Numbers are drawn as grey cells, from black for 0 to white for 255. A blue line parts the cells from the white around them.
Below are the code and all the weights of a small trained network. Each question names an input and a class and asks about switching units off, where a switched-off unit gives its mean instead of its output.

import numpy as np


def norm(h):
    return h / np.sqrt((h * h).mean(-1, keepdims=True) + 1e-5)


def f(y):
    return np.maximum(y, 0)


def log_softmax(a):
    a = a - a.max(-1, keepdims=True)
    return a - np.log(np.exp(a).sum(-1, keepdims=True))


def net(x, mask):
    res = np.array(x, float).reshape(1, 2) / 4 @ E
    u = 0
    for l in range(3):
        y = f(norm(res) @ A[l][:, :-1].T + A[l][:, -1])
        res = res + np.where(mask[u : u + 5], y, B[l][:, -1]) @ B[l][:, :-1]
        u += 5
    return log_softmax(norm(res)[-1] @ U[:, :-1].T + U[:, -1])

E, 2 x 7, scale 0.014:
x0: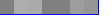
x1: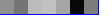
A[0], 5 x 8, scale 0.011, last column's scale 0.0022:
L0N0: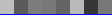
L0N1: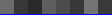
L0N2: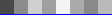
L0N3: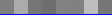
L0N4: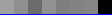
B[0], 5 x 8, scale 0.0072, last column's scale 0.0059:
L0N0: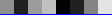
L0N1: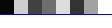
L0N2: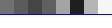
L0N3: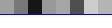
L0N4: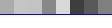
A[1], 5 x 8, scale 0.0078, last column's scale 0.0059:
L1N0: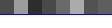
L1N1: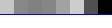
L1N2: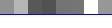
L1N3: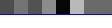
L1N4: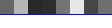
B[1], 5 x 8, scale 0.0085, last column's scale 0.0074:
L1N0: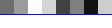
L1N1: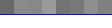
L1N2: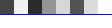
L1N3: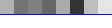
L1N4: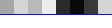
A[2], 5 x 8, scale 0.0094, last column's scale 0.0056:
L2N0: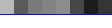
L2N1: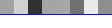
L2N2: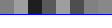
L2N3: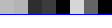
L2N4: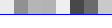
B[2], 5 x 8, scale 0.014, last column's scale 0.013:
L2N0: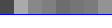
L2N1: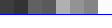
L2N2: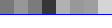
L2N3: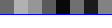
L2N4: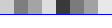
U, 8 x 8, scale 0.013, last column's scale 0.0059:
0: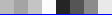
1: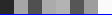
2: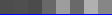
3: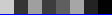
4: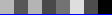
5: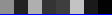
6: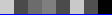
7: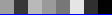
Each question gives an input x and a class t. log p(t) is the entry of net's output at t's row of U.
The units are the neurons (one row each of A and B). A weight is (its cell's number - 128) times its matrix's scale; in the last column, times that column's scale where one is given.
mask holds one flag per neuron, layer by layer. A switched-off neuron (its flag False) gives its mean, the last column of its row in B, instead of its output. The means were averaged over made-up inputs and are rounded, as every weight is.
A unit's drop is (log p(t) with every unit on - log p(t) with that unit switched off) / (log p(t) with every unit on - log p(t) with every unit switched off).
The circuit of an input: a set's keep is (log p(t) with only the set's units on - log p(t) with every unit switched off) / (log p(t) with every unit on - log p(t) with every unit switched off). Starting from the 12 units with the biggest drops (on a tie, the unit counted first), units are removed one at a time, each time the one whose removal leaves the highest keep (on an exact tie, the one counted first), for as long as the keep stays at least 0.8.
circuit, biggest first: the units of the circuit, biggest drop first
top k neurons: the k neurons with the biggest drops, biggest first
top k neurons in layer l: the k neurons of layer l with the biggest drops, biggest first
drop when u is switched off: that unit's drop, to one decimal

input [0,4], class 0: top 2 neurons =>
[L0N1, L1N2]
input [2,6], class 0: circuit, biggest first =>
[L2N4]
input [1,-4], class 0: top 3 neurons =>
[L0N2, L1N4, L1N0]
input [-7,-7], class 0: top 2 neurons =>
[L1N0, L1N4]
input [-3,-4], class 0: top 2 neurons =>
[L0N2, L1N0]
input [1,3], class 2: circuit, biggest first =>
[L1N0, L1N4, L2N1]
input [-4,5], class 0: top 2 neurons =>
[L1N2, L2N4]
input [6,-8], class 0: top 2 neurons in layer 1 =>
[L1N4, L1N0]
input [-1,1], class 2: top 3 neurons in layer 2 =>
[L2N1, L2N2, L2N0]
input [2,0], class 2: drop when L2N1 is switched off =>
0.2
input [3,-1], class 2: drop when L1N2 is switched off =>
-0.3
